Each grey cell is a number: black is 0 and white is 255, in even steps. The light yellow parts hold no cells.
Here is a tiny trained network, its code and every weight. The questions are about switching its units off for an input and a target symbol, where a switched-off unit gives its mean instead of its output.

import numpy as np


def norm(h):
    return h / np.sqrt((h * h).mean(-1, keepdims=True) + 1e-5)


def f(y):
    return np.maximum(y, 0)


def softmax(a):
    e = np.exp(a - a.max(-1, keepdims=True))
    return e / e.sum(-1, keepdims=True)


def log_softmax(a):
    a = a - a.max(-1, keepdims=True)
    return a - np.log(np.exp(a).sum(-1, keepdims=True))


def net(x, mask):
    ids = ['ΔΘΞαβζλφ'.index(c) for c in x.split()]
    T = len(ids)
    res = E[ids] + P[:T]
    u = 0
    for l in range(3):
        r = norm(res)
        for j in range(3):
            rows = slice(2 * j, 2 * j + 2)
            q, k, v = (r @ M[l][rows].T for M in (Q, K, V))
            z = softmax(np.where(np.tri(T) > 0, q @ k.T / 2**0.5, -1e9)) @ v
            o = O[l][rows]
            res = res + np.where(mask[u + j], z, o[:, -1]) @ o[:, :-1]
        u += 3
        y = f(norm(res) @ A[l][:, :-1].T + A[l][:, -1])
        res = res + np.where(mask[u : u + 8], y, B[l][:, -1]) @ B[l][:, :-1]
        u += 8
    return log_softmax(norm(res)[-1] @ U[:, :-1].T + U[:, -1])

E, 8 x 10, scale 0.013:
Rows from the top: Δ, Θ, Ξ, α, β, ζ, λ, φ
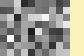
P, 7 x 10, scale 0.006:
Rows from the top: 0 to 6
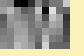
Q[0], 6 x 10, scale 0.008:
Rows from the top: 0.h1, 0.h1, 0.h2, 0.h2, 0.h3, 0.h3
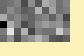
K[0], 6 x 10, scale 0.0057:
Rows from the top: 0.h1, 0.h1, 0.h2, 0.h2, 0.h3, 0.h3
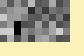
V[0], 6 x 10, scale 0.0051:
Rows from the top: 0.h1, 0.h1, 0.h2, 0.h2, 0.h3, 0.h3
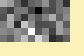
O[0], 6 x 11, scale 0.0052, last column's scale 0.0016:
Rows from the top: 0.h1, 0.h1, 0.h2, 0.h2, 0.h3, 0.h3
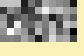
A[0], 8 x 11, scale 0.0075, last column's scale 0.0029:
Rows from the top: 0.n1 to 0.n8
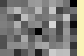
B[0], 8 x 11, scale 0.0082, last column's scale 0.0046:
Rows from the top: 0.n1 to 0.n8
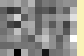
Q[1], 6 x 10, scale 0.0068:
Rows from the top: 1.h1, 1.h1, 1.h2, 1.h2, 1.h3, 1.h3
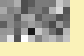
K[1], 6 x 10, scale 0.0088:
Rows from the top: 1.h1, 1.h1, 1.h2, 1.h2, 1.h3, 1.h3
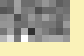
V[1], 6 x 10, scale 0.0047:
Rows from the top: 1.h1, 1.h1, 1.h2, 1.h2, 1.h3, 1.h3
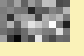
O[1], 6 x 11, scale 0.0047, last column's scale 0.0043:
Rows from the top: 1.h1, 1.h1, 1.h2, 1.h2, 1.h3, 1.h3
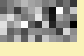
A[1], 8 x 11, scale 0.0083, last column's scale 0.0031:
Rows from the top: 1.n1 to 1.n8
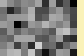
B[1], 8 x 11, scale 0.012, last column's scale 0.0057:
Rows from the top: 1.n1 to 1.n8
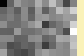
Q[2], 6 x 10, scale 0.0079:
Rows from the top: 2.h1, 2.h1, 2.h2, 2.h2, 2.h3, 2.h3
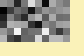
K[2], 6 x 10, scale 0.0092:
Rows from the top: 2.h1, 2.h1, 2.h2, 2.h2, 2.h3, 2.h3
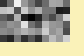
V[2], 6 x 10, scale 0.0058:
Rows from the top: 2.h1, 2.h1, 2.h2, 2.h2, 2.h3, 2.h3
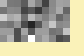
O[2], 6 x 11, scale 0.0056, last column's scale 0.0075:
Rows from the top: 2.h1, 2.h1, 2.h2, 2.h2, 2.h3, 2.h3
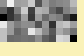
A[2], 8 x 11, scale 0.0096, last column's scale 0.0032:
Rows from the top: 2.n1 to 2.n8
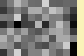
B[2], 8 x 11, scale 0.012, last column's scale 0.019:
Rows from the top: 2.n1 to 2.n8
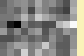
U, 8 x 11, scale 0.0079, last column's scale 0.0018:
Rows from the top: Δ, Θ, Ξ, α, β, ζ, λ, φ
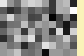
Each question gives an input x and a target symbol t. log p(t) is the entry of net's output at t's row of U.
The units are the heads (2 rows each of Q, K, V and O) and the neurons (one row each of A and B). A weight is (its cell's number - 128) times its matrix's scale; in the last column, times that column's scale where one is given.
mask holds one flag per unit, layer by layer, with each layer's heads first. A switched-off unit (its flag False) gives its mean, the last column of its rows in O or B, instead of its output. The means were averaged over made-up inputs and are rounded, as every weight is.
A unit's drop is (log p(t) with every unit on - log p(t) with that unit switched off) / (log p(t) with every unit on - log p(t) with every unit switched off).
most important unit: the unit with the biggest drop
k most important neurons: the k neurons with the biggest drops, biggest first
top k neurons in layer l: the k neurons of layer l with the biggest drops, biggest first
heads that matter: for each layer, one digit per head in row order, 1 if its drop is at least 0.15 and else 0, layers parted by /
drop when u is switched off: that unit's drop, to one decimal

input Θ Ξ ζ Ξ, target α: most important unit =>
1.h2
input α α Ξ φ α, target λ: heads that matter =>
000 / 000 / 110
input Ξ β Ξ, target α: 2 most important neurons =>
2.n4; 1.n7
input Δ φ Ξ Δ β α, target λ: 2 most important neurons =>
1.n8; 2.n4
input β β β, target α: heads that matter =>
001 / 001 / 000
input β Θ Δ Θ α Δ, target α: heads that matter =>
010 / 000 / 000
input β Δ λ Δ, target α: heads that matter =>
110 / 000 / 000
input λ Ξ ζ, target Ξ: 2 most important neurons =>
2.n4; 2.n7
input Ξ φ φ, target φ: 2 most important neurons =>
2.n4; 2.n5
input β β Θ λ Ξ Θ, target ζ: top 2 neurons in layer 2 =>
2.n4; 2.n2
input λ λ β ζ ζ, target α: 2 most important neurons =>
0.n5; 2.n4
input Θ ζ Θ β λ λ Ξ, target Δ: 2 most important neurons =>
2.n4; 1.n4
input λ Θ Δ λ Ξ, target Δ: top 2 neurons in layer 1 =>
1.n4; 1.n5
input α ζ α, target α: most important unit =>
0.h3
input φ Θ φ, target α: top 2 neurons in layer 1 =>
1.n2; 1.n4
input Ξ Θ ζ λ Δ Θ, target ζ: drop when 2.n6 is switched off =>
0.1
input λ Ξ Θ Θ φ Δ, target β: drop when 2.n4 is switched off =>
0.8
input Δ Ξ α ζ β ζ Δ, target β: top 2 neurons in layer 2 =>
2.n4; 2.n6
